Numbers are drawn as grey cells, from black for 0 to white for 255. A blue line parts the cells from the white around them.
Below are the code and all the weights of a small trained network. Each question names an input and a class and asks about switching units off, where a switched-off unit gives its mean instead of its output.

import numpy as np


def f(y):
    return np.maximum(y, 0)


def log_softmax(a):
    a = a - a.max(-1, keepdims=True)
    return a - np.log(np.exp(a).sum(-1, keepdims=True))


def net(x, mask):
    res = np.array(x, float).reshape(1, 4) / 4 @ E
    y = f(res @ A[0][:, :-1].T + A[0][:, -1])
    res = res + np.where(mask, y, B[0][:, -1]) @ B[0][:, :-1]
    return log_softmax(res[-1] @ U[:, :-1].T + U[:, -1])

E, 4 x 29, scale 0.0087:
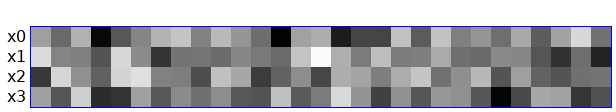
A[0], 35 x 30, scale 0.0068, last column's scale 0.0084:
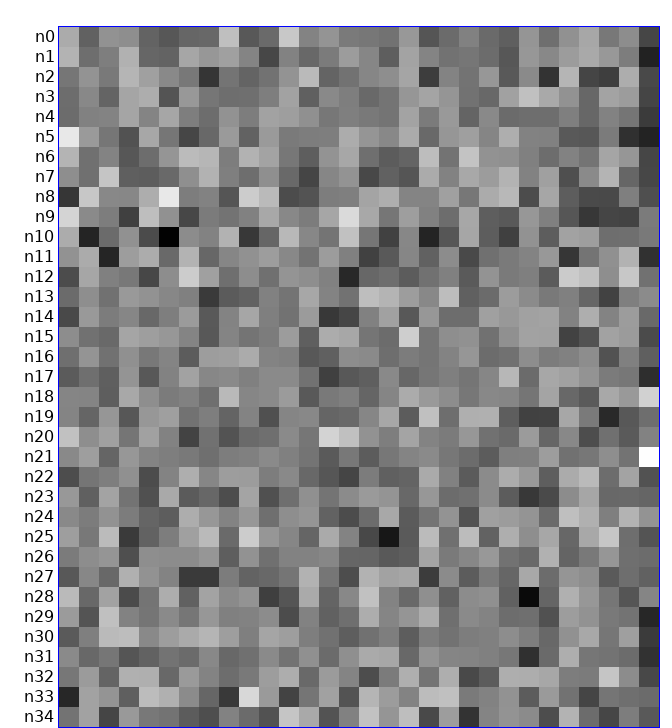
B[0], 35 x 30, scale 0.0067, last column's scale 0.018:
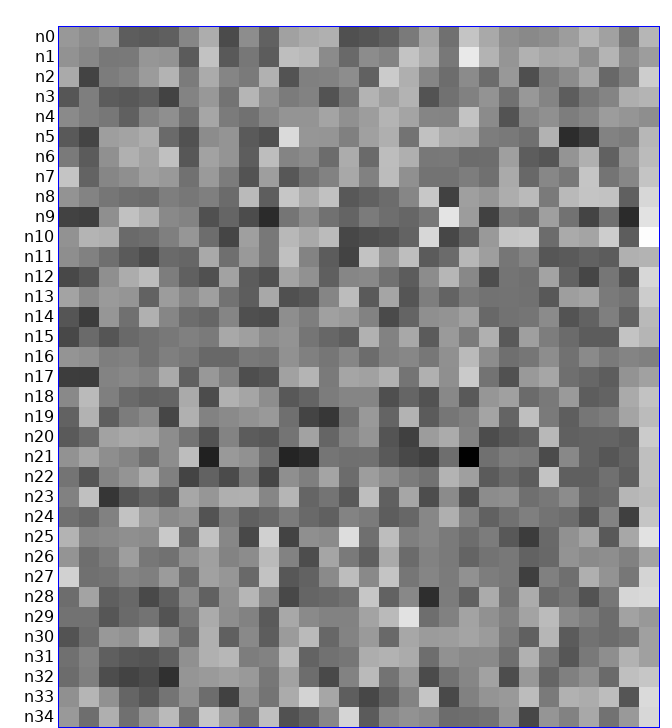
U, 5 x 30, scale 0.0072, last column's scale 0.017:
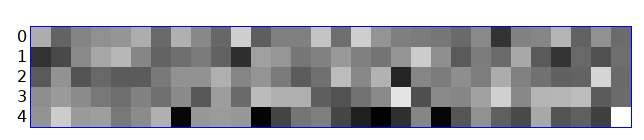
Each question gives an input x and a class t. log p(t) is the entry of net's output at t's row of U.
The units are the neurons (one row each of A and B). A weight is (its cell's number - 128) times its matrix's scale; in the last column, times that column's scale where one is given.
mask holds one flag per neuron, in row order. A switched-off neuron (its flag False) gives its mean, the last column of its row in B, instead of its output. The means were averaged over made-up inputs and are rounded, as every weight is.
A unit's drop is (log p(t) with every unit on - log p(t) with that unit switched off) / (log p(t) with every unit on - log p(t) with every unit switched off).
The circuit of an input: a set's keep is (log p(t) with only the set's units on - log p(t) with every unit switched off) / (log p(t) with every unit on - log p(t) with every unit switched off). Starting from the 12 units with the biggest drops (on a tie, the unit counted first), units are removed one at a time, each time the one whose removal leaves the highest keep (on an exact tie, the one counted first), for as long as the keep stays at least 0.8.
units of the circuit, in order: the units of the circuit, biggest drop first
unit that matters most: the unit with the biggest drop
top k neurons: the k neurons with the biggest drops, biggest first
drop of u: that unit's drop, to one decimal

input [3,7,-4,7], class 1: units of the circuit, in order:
n9
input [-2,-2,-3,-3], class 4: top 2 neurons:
n8, n33
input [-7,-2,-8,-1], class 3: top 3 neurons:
n10, n0, n25
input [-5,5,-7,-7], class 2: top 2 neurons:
n15, n32
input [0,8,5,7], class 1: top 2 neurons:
n9, n20
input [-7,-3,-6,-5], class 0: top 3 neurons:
n34, n27, n2
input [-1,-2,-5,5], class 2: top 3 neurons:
n28, n33, n8
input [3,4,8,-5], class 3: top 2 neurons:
n8, n33
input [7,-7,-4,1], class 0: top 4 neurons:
n25, n7, n9, n6
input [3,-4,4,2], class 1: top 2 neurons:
n10, n12
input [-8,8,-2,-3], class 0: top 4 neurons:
n34, n27, n2, n13
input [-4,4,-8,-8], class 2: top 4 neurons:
n15, n32, n3, n33
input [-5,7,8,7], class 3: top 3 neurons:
n33, n8, n12
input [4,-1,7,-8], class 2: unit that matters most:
n32
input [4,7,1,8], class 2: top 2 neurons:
n28, n23
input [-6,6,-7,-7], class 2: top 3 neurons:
n15, n32, n33
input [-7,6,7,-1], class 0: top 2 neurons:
n10, n27
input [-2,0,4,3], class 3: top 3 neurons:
n8, n33, n18
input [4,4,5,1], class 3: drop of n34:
0.2
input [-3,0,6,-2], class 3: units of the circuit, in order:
n8
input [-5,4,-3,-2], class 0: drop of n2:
0.1
